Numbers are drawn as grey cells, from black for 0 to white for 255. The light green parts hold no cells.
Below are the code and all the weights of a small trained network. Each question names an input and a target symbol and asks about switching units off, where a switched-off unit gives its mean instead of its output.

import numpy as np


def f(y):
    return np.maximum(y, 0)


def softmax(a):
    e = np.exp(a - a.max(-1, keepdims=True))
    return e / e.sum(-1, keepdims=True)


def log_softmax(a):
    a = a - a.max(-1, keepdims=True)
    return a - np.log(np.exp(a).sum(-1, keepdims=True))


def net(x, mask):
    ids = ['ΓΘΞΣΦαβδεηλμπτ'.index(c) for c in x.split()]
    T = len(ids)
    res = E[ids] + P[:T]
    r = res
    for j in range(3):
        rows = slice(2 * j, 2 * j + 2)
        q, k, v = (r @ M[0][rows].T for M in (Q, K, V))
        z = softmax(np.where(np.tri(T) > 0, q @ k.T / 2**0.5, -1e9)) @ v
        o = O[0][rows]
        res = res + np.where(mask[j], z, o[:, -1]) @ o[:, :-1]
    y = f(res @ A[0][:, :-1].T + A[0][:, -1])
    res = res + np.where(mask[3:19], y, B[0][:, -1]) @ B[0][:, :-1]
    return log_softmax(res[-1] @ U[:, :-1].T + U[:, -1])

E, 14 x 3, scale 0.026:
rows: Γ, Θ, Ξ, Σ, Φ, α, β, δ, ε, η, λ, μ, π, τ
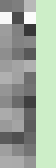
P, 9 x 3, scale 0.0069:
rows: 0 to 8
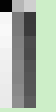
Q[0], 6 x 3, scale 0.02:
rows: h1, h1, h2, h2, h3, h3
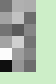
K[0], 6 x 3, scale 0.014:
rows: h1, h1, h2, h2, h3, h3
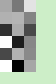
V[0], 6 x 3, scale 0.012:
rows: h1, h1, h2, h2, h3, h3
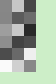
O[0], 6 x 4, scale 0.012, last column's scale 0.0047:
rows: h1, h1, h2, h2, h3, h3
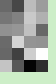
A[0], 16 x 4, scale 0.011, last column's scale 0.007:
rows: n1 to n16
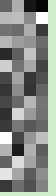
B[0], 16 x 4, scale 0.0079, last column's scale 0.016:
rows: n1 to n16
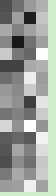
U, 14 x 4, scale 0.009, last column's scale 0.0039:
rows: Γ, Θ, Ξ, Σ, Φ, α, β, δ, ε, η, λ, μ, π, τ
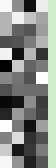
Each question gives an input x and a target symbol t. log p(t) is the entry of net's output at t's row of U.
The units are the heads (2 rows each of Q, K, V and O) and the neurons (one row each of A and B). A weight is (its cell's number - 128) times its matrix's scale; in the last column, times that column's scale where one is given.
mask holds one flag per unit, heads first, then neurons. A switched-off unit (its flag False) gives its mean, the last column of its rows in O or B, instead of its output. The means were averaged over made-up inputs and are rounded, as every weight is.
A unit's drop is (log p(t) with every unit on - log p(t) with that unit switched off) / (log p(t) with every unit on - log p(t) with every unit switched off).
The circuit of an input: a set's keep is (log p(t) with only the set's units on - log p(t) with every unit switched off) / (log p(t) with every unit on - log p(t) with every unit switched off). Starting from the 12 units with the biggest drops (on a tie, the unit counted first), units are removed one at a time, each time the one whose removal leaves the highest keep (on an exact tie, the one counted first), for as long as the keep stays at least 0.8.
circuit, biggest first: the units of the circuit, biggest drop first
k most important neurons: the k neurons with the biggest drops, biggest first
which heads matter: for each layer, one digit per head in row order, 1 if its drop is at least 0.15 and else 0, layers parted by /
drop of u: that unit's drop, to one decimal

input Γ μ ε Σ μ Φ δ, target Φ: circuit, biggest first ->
[h3, n5]
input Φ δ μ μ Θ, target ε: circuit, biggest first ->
[n6, n12]
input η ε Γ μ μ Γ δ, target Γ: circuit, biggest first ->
[h3]
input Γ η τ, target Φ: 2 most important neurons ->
[n5, n3]
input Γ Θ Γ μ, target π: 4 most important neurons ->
[n12, n6, n14, n11]
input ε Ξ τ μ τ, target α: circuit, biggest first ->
[h3, n2, n5]
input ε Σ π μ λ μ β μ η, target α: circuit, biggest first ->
[h3, n5, n2]
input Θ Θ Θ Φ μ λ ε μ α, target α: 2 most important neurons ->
[n1, n7]
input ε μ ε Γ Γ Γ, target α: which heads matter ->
101
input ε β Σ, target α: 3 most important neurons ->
[n5, n2, n14]
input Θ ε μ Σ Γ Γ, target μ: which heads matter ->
100
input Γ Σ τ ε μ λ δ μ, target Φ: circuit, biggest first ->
[h2, n11, n16, n2]
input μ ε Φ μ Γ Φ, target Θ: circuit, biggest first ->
[h3, h2]
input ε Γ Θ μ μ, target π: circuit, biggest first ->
[h3]
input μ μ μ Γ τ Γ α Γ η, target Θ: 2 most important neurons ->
[n12, n5]
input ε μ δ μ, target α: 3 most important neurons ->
[n5, n9, n3]
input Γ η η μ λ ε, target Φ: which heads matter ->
001
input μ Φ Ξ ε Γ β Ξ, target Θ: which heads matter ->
001
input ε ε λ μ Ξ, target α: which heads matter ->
011
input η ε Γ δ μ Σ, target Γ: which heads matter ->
001
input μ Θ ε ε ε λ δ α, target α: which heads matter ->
101
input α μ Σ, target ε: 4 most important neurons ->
[n5, n9, n6, n12]
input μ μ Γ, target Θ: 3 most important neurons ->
[n5, n12, n3]
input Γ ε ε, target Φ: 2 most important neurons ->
[n5, n2]
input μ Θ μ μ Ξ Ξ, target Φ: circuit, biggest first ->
[n5, h1, h3]
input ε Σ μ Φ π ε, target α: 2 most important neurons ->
[n5, n9]
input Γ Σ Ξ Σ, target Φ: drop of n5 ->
0.5
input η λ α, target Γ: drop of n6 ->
-0.1
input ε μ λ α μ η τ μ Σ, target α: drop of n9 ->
0.1
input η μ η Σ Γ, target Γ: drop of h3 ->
0.6
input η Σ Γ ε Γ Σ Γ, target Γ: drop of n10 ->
0.0
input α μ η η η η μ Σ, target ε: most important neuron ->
[n6]
